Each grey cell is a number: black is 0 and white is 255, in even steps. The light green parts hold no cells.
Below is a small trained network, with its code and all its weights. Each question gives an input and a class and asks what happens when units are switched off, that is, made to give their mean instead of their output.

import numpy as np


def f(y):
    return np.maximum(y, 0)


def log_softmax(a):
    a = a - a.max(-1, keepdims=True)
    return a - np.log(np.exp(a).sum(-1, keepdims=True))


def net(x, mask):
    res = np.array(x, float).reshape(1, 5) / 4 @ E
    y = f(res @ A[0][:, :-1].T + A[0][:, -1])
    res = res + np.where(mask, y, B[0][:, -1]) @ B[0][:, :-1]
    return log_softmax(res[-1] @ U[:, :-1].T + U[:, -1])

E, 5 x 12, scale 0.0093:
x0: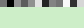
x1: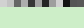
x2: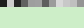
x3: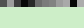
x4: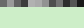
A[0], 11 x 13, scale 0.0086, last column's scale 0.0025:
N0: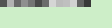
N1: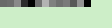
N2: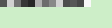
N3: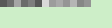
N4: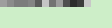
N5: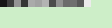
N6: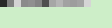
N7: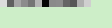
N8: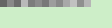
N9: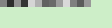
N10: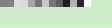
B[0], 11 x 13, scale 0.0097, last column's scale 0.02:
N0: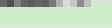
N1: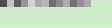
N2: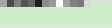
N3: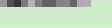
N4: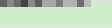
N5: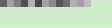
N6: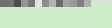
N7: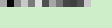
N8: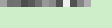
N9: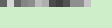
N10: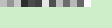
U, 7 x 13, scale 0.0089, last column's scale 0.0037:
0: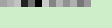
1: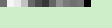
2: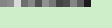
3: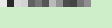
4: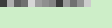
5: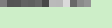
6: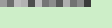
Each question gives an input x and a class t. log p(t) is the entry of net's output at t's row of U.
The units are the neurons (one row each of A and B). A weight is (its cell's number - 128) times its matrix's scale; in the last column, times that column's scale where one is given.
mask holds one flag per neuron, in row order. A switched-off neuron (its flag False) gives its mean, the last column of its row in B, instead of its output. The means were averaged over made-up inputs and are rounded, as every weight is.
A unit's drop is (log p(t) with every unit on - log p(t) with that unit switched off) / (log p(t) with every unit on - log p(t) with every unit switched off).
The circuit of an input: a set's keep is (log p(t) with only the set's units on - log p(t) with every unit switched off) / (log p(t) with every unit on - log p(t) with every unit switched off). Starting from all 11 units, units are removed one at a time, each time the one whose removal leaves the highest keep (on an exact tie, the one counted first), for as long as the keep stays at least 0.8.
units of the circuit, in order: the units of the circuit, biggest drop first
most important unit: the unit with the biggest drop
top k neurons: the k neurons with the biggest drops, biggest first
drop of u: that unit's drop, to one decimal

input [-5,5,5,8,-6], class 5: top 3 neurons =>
N10; N0; N5
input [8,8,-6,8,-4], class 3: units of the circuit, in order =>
N7
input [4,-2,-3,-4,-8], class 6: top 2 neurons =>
N2; N6
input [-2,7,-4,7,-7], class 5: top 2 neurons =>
N1; N2
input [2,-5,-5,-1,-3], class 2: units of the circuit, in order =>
N2; N0
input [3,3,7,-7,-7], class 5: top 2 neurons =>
N0; N8
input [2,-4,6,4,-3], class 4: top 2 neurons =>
N9; N2
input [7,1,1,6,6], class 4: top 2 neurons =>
N10; N9
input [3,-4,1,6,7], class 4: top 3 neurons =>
N10; N9; N1
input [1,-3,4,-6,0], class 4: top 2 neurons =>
N2; N6
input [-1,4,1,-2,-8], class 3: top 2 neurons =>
N7; N4
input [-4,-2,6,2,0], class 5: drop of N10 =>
0.8
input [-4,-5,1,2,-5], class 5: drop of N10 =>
0.4
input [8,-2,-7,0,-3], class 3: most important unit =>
N7
